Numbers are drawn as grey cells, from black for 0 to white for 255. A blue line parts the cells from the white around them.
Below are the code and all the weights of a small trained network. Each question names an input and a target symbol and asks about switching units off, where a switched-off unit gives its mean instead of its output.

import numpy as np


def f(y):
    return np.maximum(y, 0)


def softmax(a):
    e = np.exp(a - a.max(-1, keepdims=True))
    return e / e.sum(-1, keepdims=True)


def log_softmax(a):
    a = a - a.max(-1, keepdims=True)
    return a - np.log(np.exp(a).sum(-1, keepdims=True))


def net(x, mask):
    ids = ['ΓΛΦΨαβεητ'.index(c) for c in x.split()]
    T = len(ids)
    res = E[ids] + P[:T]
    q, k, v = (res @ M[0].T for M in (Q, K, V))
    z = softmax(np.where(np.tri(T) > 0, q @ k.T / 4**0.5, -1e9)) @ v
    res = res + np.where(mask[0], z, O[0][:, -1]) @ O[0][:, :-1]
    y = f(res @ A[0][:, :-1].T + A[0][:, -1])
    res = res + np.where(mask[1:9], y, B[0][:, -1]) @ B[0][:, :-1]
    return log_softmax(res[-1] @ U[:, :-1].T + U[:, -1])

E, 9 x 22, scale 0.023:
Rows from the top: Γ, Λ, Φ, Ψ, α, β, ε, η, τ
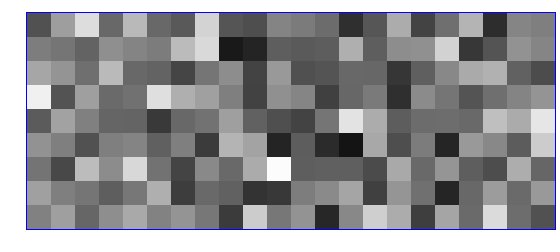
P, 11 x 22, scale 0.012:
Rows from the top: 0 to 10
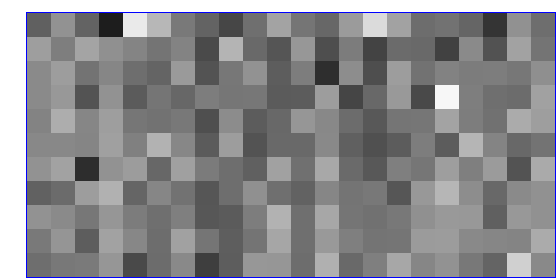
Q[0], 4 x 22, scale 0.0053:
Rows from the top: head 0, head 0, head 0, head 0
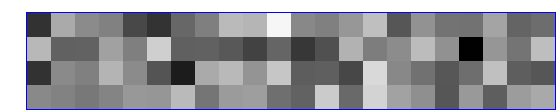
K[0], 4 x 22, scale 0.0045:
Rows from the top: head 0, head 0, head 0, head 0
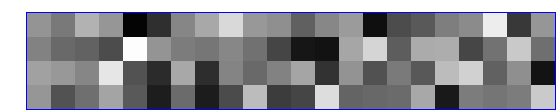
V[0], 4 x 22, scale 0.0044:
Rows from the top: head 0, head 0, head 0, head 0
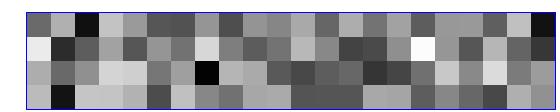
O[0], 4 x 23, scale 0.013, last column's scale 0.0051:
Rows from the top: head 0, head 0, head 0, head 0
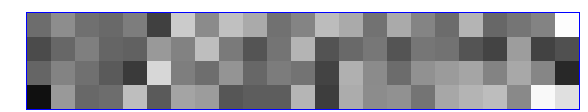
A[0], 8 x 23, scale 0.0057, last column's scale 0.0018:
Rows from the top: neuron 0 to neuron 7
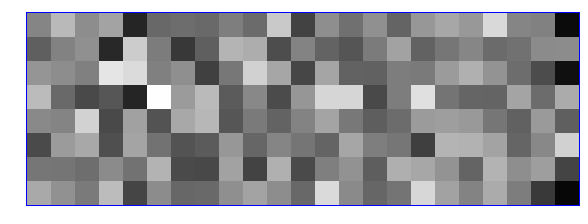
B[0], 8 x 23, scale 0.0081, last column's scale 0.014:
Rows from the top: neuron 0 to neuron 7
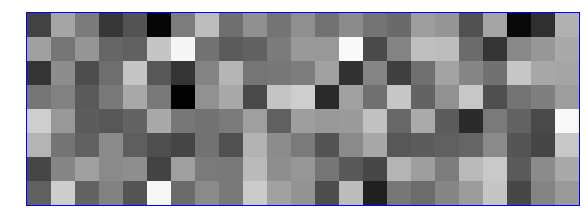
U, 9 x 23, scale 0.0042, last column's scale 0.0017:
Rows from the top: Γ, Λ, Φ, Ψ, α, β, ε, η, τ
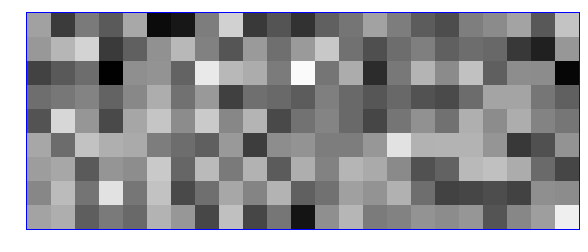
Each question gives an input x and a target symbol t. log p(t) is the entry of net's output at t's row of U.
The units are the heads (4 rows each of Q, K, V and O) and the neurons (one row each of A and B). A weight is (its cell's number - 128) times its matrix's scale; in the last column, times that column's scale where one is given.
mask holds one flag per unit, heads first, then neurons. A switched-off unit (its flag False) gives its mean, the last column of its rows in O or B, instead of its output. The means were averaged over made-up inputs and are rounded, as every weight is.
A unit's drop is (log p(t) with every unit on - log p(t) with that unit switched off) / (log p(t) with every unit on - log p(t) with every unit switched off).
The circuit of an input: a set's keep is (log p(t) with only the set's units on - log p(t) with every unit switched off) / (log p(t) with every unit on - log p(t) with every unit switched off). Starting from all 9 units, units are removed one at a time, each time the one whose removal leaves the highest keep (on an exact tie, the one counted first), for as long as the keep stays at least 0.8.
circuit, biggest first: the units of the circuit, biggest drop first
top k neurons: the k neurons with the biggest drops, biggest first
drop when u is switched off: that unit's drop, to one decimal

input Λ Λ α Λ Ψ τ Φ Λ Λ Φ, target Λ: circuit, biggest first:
[neuron 0]
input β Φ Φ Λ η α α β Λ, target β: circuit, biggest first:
[head 0; neuron 6; neuron 3]
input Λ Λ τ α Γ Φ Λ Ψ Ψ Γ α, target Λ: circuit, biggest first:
[head 0; neuron 0; neuron 6]
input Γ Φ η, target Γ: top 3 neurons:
[neuron 2; neuron 7; neuron 5]
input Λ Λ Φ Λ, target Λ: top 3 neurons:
[neuron 4; neuron 3; neuron 2]
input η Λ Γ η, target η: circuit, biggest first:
[head 0; neuron 7; neuron 3]
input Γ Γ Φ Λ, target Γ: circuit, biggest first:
[head 0; neuron 2]
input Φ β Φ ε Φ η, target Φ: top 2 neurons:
[neuron 3; neuron 6]
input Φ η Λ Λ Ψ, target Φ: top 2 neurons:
[neuron 3; neuron 5]
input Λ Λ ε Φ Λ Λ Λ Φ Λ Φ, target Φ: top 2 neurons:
[neuron 0; neuron 4]
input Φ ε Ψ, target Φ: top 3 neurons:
[neuron 3; neuron 4; neuron 5]
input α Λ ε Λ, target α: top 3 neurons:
[neuron 2; neuron 7; neuron 6]
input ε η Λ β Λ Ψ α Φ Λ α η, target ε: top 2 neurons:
[neuron 5; neuron 0]
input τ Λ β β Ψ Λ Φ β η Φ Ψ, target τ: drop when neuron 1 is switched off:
-0.1
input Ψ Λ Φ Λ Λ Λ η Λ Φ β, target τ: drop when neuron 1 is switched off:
0.2
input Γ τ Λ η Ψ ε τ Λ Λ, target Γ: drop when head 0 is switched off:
0.8
